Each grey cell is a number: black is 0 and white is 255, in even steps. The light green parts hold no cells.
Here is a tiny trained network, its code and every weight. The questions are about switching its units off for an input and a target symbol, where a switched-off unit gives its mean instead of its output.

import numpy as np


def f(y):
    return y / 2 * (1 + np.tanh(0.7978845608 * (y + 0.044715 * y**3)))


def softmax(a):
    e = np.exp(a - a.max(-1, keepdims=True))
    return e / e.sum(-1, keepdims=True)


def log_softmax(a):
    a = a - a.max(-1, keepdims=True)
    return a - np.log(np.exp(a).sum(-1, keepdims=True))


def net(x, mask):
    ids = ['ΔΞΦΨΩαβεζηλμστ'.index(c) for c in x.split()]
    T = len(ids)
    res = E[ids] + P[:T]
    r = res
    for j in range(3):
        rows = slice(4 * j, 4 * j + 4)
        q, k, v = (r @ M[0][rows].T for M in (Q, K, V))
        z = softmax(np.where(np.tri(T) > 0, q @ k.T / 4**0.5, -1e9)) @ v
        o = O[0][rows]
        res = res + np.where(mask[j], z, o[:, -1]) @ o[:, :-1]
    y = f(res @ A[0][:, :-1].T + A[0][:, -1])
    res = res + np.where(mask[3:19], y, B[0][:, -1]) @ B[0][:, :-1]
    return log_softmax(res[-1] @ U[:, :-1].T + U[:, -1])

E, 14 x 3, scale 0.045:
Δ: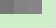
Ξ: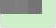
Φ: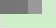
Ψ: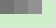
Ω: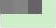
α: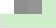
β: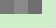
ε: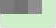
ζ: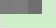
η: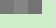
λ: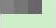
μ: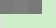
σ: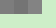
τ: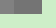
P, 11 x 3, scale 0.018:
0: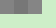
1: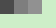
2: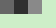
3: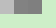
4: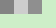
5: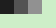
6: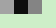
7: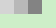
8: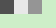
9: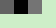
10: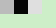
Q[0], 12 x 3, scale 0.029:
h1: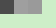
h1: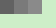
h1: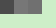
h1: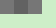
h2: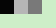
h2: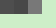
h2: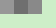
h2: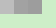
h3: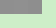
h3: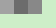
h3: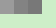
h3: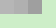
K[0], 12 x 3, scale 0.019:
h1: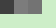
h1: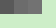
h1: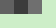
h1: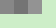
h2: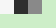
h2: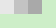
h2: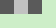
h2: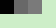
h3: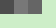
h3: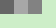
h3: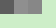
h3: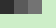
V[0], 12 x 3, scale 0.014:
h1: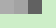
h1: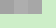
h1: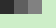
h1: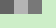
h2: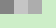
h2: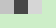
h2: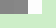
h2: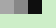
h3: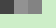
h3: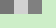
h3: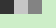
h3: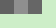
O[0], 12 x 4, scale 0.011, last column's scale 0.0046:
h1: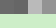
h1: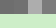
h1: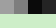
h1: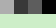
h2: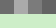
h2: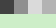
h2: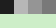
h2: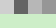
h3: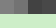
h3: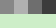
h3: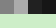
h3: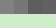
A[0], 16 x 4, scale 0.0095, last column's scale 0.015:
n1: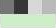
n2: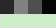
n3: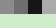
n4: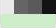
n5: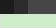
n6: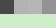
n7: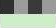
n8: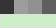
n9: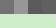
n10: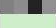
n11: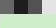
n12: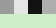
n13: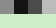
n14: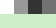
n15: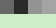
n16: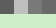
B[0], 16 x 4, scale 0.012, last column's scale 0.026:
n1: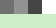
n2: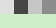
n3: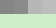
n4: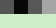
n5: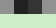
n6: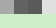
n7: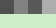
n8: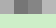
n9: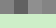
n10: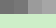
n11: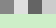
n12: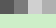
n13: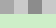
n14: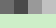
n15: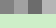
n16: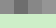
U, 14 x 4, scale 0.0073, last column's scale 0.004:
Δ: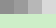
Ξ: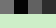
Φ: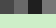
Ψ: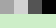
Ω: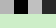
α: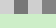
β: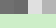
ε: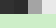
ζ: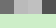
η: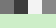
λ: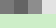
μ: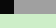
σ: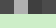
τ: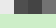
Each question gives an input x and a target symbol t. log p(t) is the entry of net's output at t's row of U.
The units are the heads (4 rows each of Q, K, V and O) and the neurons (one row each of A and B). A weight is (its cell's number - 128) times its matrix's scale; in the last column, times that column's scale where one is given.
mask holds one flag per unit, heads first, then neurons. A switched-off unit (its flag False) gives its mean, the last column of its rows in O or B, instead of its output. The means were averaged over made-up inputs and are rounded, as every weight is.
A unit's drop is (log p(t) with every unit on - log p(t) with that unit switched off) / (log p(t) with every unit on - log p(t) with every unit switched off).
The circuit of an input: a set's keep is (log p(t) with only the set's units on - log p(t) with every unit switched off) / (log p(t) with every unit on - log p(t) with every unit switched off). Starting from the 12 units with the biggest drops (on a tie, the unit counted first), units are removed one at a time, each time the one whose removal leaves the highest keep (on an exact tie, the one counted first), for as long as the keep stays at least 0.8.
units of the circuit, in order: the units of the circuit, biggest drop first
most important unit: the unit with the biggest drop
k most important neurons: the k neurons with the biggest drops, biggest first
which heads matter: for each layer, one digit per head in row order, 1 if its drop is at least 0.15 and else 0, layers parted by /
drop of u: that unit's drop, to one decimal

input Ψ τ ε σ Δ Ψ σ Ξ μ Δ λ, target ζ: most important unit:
h3
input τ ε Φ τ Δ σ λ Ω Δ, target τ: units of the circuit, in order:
h2, h1
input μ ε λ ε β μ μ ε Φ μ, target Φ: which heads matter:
010
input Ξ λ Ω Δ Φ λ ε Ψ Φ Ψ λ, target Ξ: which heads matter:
111
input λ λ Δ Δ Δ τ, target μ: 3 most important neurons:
n12, n6, n7
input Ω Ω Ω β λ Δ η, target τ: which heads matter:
010
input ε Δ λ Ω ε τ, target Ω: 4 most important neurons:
n4, n14, n1, n3
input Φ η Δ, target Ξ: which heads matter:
010
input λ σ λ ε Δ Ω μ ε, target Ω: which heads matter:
011
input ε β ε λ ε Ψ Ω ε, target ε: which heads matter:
011
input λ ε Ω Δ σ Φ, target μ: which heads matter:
100
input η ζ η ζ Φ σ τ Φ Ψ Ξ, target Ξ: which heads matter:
110
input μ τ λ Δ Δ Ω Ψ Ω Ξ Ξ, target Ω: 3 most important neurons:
n4, n14, n1
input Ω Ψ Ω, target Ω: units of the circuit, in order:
h2, h1, n14, n1
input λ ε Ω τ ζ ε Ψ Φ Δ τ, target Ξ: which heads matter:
110
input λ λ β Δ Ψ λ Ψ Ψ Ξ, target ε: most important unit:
h2
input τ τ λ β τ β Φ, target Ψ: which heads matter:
000
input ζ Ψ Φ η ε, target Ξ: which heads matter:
010
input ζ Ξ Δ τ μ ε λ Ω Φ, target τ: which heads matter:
111
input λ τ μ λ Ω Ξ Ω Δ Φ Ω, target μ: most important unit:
h1
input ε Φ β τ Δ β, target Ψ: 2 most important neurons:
n11, n13
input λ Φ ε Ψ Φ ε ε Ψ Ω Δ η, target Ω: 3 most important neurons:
n4, n14, n1
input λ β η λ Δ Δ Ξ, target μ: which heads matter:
011
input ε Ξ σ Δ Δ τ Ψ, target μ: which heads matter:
111
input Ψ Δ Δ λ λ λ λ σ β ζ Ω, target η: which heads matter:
011
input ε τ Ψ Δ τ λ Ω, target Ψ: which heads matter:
000
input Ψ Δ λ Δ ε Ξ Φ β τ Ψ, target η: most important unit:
h1
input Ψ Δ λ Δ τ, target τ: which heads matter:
010
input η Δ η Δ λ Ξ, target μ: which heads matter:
100
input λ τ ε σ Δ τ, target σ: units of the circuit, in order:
h1, n6, n11
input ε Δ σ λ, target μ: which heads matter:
011
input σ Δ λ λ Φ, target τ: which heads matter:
110
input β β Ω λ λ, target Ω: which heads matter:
011
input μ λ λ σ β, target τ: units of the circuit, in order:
h2
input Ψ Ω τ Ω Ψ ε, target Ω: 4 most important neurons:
n4, n14, n1, n3
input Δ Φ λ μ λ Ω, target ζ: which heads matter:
110
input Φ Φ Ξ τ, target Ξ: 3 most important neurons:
n2, n5, n7
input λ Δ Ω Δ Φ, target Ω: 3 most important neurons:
n4, n14, n1
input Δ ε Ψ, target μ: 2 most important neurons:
n12, n6
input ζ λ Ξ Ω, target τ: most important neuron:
n12
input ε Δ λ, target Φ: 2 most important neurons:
n5, n7
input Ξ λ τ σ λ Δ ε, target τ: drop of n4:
0.2
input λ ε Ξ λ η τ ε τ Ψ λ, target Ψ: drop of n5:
0.0
